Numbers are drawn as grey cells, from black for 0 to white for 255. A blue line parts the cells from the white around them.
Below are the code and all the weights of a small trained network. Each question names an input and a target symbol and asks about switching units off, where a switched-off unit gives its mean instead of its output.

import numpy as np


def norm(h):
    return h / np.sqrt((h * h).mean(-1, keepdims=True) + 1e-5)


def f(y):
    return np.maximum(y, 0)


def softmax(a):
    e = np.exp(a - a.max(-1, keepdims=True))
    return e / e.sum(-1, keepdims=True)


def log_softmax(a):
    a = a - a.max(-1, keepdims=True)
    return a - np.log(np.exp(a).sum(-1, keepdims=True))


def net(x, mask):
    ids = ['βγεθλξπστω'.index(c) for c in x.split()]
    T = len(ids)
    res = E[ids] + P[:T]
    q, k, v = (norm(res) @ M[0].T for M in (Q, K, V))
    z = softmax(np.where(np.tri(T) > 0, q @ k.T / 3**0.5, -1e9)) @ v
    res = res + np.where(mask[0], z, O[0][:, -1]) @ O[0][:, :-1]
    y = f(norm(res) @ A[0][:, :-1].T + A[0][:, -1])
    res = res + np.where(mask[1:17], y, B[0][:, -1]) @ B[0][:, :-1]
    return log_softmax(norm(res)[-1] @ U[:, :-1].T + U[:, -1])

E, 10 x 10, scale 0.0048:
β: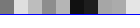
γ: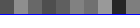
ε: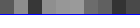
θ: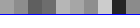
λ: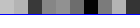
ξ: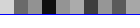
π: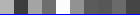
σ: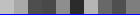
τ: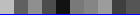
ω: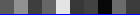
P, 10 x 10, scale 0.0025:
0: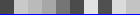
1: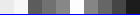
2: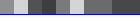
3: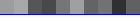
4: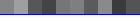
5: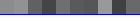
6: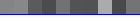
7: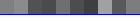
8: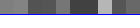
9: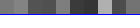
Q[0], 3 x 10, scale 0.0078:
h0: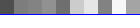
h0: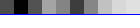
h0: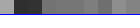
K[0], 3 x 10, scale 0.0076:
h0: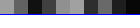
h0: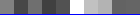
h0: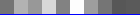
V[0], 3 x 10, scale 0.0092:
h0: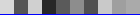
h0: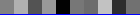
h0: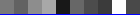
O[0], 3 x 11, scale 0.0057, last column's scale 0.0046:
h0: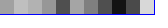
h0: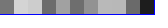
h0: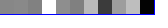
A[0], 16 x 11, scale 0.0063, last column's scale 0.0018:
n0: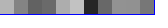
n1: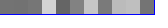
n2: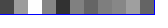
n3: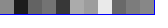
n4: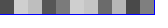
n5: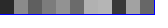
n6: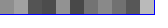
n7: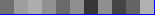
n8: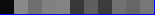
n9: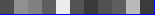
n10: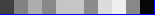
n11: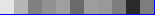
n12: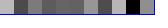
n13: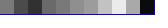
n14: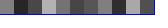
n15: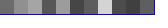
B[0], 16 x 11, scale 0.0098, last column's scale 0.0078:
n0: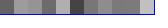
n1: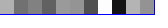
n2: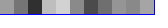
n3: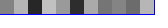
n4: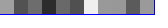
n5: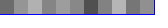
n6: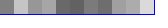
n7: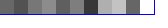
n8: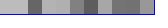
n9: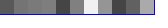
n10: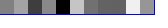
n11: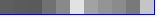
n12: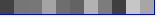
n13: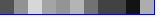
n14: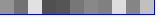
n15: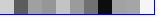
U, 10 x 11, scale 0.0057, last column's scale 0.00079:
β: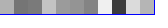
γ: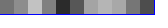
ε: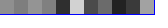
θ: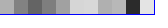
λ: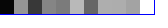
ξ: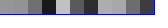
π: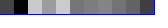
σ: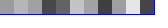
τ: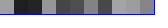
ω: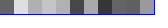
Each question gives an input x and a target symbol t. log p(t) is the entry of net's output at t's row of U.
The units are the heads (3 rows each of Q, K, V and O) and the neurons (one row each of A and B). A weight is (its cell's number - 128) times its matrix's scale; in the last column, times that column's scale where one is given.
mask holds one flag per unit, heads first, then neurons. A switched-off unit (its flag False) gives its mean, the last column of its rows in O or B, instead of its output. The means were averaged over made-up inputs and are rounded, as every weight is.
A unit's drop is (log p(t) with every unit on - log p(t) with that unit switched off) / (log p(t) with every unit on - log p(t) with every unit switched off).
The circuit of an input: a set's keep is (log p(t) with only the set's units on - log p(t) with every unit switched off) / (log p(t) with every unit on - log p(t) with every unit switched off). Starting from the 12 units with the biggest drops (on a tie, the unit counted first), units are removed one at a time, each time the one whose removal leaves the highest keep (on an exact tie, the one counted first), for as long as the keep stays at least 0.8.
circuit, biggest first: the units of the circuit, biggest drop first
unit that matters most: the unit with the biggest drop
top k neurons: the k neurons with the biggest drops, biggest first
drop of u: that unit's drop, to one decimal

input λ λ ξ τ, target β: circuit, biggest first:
[h0, n1]
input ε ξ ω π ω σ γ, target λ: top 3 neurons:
[n10, n13, n15]
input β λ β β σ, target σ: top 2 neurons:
[n7, n14]
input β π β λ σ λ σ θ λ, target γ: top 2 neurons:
[n14, n15]
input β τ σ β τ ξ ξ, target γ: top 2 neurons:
[n14, n15]
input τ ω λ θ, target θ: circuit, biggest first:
[h0, n4, n11]
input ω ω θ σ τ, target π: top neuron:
[n13]
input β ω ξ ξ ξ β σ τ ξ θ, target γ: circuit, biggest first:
[h0, n14, n15]
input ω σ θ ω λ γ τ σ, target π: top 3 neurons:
[n13, n1, n14]
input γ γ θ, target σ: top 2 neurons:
[n10, n15]
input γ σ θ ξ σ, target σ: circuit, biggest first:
[n10, h0, n15, n7]
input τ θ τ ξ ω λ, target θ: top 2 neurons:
[n4, n11]
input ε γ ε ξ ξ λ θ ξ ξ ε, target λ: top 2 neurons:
[n10, n13]
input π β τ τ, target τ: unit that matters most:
n13
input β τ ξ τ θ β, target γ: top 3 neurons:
[n9, n14, n15]
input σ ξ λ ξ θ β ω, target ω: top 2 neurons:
[n9, n8]
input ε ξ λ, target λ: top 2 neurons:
[n10, n13]
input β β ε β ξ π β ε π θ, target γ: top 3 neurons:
[n14, n15, n2]
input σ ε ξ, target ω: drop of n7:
0.1
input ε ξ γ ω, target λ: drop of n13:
0.2
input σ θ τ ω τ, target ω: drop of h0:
0.5
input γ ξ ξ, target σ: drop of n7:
0.2
